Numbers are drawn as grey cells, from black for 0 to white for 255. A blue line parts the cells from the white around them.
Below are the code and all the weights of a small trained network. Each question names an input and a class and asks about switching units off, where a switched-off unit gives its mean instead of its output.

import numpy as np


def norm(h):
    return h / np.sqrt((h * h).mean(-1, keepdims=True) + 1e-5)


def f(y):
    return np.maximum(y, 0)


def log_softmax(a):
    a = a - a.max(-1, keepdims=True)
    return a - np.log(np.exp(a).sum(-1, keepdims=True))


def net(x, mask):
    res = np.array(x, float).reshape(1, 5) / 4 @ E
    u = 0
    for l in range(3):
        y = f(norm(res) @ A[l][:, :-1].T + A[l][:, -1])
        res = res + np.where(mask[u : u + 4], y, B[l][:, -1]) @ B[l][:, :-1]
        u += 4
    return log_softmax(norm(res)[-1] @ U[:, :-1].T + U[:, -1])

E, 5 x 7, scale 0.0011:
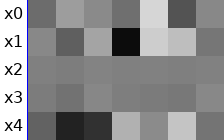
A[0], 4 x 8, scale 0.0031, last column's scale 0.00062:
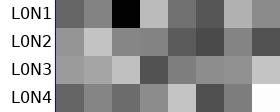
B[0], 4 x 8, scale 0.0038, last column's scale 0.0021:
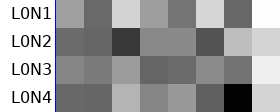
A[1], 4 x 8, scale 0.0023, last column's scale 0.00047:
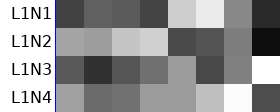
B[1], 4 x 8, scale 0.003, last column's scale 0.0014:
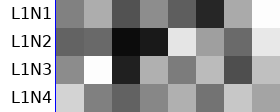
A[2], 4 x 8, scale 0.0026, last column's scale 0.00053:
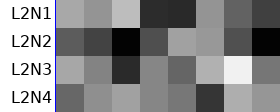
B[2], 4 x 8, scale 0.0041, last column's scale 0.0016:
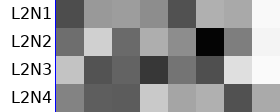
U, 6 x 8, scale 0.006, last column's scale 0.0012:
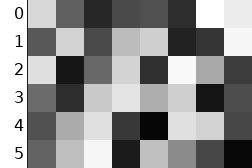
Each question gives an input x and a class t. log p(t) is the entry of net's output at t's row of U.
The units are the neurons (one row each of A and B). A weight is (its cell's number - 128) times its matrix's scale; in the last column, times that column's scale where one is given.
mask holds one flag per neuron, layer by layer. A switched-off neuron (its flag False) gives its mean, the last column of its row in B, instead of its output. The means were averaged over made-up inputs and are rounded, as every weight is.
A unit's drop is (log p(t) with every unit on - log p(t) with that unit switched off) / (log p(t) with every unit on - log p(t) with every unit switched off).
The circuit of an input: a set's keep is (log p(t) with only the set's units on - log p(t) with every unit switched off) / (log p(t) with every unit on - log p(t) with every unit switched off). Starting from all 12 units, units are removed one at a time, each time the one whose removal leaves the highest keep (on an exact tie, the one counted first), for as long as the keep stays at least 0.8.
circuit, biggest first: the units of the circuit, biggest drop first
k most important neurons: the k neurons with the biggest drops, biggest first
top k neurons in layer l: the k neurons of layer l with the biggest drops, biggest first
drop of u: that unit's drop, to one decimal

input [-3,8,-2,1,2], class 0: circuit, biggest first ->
(L0N1, L1N1)
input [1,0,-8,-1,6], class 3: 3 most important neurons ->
(L0N1, L0N2, L2N3)
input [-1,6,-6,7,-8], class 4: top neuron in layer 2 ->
(L2N1)
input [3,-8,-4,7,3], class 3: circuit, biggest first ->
(L0N1, L2N3)
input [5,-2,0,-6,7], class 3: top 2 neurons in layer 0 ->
(L0N1, L0N4)
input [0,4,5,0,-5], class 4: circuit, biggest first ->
(L2N1, L1N2)
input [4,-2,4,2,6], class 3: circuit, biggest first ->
(L0N1, L0N4)
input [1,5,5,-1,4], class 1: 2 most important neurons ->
(L2N2, L0N2)
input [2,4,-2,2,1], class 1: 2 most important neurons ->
(L0N1, L2N3)
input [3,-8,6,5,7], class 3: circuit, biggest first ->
(L0N1, L2N3)
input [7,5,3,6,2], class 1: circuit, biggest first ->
(L1N3, L2N2)
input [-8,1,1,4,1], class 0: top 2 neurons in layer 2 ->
(L2N3, L2N4)
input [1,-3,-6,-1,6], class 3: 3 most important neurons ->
(L0N1, L2N3, L0N2)
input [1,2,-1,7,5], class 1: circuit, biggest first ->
(L2N2)
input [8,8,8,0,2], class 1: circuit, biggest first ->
(L0N1, L2N2)
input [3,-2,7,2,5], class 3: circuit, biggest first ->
(L0N1, L0N4)
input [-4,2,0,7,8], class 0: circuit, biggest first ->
(L0N4, L2N3, L2N2)
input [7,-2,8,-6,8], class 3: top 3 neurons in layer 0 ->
(L0N1, L0N2, L0N4)
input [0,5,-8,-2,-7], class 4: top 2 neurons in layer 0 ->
(L0N3, L0N4)
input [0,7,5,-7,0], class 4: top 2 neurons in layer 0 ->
(L0N2, L0N3)
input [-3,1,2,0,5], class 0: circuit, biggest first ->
(L0N4, L2N3)
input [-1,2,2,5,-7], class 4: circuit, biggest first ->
(L2N1, L2N2)
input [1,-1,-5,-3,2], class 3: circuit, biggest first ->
(L0N1)
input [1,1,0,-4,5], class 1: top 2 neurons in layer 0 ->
(L0N2, L0N3)
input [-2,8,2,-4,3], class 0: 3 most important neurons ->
(L0N4, L1N1, L2N3)
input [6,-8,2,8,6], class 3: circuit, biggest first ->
(L0N1, L0N4)
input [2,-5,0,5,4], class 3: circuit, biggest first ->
(L0N1, L2N3)
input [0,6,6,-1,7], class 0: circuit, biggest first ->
(L1N1)
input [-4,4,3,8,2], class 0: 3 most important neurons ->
(L0N4, L0N1, L2N3)
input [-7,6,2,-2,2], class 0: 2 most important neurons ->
(L0N4, L0N1)
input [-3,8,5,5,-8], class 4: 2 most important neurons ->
(L2N1, L0N4)
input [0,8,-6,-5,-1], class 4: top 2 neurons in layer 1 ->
(L1N2, L1N1)
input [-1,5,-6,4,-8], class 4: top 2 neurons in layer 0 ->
(L0N4, L0N3)
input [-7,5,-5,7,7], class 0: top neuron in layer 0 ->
(L0N4)
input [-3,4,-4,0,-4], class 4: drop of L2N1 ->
0.3
